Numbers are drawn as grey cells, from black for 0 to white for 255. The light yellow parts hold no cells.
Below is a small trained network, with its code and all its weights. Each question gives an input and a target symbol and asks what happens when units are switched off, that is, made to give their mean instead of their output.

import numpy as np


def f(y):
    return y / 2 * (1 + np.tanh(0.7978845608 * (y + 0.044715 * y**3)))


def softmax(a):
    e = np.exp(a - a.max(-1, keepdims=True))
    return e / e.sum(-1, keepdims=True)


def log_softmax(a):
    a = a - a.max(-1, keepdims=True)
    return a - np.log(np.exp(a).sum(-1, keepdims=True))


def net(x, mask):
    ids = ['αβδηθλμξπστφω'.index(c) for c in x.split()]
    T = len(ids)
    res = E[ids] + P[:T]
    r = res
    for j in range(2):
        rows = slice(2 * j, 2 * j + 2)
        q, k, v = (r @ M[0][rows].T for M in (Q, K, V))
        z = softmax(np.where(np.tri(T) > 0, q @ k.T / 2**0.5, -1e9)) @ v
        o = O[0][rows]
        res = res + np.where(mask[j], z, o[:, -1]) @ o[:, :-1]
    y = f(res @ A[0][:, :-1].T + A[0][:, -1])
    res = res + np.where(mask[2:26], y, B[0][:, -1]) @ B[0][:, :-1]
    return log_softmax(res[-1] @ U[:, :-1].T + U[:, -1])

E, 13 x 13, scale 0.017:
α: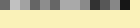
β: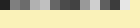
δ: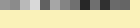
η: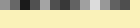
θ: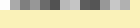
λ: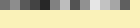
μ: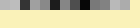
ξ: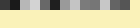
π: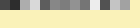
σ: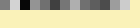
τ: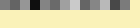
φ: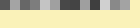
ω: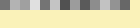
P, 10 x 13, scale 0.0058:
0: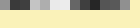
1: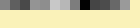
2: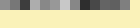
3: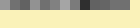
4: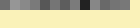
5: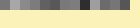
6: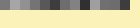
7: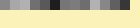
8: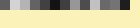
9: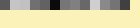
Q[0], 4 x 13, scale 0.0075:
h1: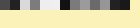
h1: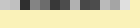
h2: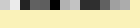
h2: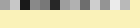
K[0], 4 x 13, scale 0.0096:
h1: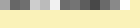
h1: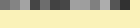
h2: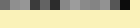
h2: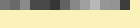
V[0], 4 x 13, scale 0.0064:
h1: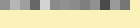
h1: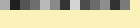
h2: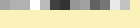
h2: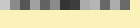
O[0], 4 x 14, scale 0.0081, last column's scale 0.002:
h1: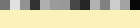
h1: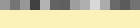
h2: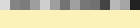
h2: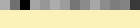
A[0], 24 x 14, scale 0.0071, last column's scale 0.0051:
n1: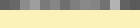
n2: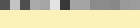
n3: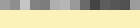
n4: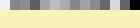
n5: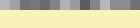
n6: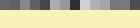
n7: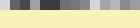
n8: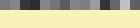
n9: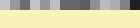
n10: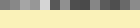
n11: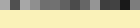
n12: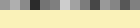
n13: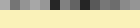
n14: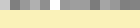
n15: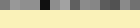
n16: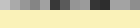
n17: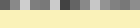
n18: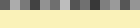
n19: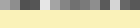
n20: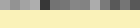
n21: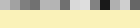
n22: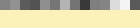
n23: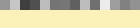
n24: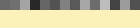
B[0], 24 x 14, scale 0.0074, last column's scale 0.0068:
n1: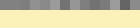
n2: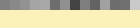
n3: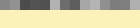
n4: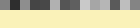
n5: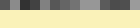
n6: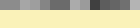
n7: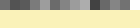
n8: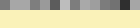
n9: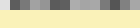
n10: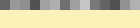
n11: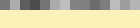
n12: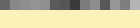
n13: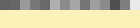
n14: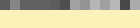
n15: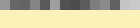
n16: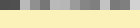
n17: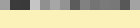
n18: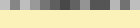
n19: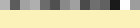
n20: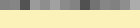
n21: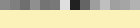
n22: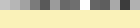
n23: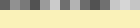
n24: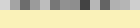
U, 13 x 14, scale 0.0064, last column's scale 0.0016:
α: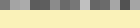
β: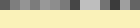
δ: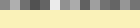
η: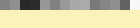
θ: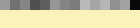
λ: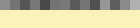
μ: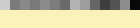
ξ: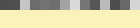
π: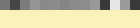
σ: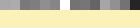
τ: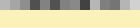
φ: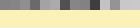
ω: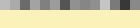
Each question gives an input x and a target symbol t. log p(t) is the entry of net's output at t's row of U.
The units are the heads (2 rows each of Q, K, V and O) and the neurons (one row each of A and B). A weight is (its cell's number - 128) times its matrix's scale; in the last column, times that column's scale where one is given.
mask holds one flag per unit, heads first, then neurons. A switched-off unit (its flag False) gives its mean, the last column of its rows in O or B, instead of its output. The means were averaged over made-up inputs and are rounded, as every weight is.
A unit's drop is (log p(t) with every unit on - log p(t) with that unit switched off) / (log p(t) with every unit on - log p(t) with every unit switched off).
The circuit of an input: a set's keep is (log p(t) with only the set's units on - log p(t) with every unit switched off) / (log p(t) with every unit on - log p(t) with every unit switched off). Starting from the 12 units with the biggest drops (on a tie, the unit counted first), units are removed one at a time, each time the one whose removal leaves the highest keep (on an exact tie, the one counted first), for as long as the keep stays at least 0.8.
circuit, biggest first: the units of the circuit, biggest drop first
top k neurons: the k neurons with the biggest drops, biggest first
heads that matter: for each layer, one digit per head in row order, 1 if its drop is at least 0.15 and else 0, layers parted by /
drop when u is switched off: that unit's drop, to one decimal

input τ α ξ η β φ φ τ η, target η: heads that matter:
00
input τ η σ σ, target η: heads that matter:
11
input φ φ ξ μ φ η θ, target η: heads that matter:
01
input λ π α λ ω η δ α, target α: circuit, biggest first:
n18; n12; h2
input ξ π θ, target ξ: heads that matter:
11
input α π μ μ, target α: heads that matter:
11
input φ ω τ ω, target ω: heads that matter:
00
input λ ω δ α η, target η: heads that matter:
01
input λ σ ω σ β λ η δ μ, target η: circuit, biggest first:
h2; n7; h1; n5
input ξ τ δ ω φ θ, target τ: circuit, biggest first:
h2; n24; h1
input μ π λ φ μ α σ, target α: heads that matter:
10
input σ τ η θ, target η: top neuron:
n5
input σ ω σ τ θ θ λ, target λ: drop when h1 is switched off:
0.3
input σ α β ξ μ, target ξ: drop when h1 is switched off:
0.2
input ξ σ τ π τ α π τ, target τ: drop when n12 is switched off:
0.0
